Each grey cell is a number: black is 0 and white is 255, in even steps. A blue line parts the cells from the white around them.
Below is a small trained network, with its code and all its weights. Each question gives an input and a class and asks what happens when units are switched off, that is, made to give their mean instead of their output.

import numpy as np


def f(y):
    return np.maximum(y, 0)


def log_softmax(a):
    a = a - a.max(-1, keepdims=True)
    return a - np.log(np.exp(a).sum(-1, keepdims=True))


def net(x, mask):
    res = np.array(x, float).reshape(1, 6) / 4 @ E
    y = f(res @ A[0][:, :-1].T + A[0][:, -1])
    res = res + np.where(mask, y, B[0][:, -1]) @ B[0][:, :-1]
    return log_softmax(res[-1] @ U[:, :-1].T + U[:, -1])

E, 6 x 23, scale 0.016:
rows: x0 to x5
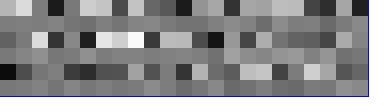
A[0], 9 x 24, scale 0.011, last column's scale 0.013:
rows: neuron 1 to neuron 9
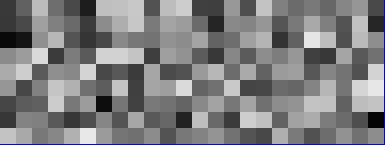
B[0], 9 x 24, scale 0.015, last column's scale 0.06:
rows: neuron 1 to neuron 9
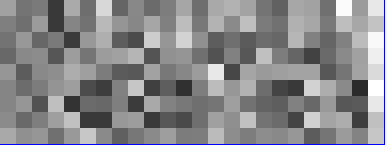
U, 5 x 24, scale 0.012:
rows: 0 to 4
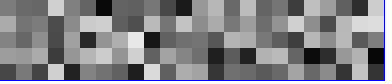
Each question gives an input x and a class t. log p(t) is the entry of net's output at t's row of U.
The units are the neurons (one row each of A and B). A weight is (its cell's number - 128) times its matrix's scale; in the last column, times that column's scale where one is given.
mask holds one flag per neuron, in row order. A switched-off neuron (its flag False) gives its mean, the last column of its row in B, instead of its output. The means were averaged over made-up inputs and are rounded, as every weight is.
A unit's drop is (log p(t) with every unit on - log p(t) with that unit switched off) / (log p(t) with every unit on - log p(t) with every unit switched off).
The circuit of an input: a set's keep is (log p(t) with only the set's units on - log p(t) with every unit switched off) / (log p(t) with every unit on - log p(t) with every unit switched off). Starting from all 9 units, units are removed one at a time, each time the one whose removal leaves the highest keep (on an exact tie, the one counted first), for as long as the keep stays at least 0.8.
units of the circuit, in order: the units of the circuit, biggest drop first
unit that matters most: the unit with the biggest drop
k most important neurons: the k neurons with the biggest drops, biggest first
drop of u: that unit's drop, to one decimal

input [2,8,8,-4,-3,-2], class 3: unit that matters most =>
neuron 4
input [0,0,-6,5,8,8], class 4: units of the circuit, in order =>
neuron 6; neuron 7
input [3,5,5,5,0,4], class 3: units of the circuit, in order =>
neuron 6; neuron 4
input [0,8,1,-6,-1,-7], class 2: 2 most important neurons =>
neuron 3; neuron 5
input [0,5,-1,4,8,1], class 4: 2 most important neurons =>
neuron 3; neuron 6
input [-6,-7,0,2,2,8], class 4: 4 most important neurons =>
neuron 3; neuron 7; neuron 5; neuron 9
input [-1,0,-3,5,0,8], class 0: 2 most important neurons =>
neuron 3; neuron 1
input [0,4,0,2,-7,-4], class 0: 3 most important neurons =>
neuron 3; neuron 1; neuron 2
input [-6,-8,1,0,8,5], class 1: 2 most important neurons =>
neuron 3; neuron 2
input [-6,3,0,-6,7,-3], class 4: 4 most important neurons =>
neuron 3; neuron 7; neuron 5; neuron 9
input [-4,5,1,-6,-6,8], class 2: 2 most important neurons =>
neuron 7; neuron 5
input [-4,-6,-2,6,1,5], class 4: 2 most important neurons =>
neuron 3; neuron 8
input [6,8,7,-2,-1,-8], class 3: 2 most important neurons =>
neuron 6; neuron 4
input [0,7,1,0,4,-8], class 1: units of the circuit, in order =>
neuron 6
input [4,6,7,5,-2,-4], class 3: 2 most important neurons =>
neuron 4; neuron 6
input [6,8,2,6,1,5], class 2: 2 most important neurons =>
neuron 8; neuron 3
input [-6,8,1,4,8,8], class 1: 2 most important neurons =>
neuron 3; neuron 2
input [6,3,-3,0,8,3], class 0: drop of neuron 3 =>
0.0
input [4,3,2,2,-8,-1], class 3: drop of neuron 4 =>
0.1
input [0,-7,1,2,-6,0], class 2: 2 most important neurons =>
neuron 3; neuron 7
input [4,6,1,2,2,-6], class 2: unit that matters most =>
neuron 7
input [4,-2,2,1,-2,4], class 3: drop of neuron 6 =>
0.2
